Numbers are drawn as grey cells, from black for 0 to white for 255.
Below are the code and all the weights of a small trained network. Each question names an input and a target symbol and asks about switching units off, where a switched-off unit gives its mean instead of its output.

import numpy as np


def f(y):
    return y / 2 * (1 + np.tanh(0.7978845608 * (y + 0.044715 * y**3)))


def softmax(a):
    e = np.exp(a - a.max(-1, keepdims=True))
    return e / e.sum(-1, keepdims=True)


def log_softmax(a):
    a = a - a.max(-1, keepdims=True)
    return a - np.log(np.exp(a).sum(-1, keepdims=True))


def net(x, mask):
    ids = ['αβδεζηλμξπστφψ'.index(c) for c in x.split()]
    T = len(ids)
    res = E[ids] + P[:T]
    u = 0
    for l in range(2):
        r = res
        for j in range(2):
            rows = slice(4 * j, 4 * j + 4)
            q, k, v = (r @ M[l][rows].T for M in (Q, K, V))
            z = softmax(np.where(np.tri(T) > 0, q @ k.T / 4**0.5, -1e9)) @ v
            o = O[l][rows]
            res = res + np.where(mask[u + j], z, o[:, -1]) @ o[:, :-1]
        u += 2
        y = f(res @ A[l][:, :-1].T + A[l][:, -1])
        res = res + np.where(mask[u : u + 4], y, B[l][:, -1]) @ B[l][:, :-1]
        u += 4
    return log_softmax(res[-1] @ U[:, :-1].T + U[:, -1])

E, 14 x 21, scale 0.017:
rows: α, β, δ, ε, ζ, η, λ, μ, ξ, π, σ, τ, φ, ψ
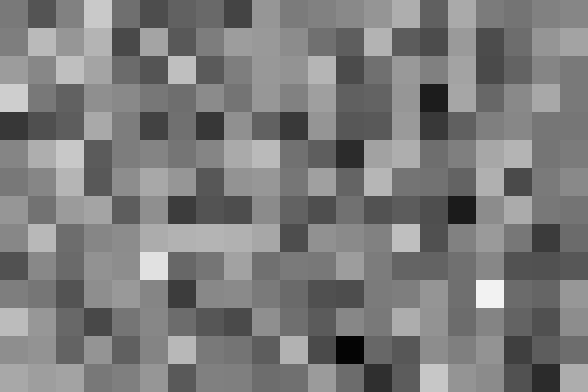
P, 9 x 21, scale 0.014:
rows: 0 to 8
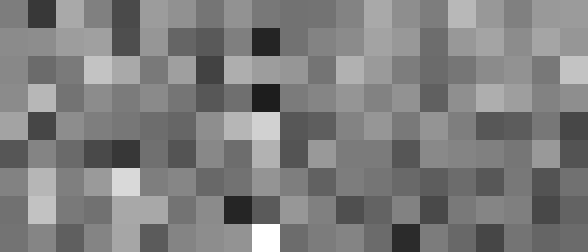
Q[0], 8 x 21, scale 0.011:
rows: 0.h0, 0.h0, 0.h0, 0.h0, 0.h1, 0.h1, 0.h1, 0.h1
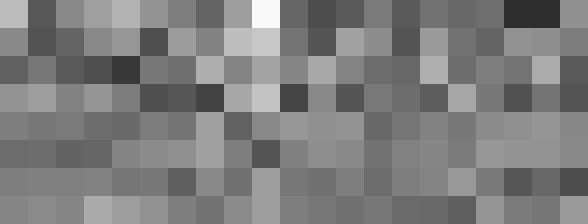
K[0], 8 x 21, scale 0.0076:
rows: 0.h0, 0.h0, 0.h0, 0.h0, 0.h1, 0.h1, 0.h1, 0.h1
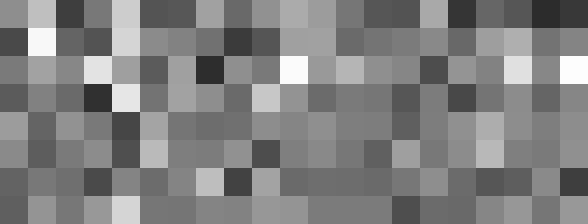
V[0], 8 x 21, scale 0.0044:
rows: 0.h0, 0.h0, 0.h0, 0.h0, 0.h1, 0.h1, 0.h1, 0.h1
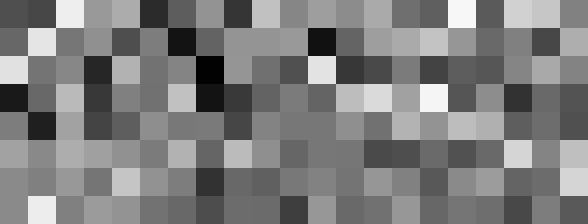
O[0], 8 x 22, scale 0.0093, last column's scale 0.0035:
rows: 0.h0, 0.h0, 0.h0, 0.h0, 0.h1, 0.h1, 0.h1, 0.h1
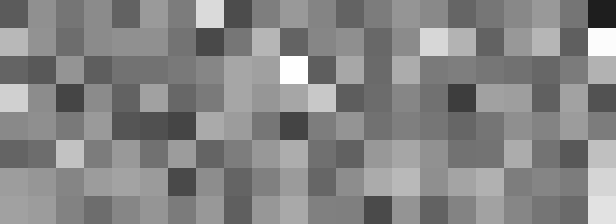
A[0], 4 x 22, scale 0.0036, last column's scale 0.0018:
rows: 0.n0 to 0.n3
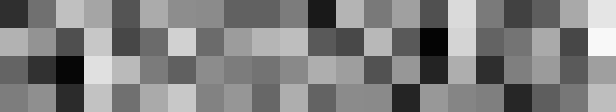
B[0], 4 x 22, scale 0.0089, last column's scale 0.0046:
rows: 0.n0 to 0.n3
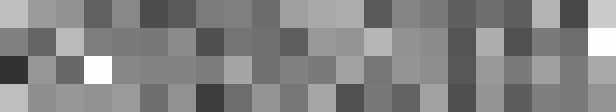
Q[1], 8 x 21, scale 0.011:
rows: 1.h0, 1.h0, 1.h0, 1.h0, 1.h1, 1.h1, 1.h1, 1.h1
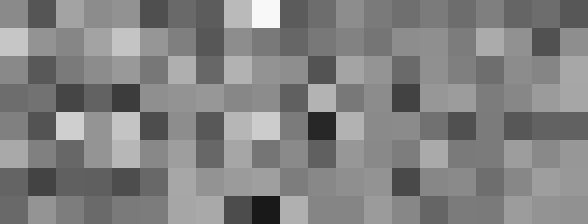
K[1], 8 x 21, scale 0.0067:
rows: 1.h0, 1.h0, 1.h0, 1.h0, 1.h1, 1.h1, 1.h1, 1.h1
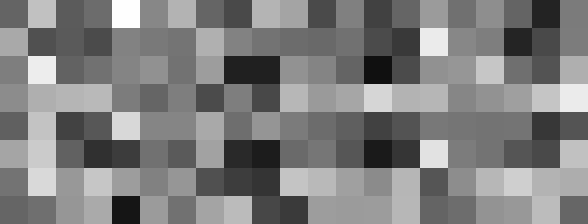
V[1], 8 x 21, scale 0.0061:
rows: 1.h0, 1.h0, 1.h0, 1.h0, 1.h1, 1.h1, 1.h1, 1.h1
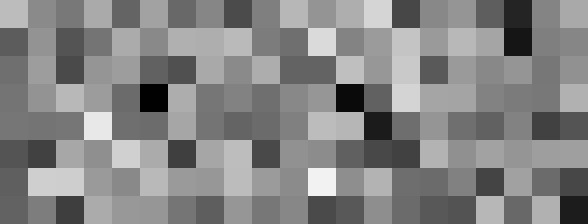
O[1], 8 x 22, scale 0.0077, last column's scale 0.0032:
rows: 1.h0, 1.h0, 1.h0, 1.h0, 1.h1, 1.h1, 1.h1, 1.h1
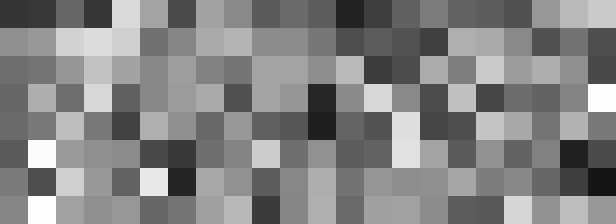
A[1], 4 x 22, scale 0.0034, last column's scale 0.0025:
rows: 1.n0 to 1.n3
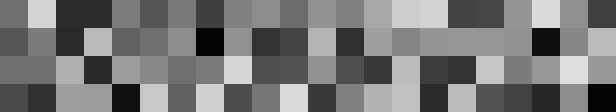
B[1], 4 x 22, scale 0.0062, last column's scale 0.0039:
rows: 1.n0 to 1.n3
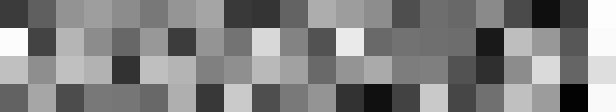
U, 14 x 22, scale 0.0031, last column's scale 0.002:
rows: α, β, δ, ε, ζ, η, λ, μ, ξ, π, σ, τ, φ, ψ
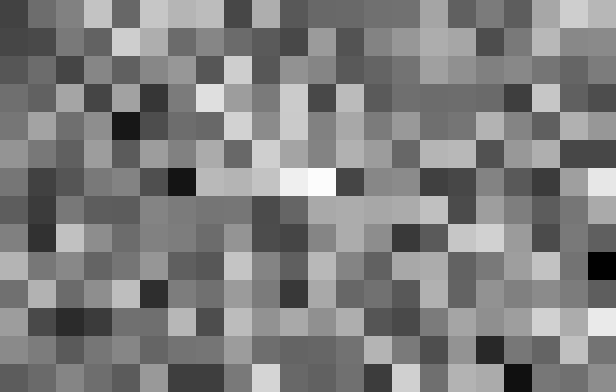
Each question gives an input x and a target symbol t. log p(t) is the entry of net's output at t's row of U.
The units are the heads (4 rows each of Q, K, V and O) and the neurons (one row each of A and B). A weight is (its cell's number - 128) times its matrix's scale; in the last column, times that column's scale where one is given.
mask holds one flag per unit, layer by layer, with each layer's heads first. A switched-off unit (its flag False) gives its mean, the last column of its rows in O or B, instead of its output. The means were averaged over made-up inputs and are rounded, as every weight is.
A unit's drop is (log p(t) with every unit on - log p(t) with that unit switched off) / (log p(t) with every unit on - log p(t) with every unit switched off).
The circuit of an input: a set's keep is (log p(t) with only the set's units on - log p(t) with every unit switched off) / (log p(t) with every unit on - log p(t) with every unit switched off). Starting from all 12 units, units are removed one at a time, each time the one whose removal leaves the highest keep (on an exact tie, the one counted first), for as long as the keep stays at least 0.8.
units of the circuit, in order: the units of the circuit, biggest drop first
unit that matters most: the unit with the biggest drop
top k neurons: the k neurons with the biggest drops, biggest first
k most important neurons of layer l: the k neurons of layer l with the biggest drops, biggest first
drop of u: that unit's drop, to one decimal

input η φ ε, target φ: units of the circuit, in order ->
1.h0; 1.h1
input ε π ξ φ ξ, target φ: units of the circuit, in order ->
1.h0; 1.h1; 0.h0; 0.n3
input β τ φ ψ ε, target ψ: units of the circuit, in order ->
0.n1; 1.h1
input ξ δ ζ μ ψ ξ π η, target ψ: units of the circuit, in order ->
1.h1; 0.h0
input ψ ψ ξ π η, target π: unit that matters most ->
0.h1
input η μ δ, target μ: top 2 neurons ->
1.n0; 0.n1
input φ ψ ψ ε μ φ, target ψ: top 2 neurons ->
0.n3; 0.n1
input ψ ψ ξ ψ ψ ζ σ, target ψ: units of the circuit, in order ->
1.h1; 0.h1
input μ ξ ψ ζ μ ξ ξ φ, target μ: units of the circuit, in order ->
1.h0; 1.n0
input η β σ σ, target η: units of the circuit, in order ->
1.h1; 1.h0; 0.h0
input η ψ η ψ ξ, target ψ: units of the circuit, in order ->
1.h1; 0.h0
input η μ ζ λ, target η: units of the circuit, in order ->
1.h1; 1.h0; 0.h1
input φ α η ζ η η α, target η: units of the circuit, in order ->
1.h0; 1.h1; 0.h0
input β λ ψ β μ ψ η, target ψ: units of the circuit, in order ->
1.h1; 0.h1
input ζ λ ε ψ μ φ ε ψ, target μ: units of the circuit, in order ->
1.h0; 1.n0
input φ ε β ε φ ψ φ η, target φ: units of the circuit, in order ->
1.h0; 1.h1; 0.n3
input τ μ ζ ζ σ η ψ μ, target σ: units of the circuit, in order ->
1.h1; 0.h0
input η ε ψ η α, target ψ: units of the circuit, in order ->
1.h1
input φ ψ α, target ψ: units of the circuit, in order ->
0.n1; 1.h1
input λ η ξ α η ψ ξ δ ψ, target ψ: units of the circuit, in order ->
1.h1
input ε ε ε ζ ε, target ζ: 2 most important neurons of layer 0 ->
0.n1; 0.n2
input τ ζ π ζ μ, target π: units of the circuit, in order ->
1.h0; 1.h1; 1.n2
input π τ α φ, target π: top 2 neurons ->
1.n2; 1.n1
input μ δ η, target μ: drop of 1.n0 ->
0.3
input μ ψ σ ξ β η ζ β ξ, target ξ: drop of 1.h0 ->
0.3
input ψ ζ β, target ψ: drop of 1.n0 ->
0.0
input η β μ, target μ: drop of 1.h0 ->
1.0
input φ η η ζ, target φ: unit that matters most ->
1.h0
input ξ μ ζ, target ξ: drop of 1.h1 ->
0.4
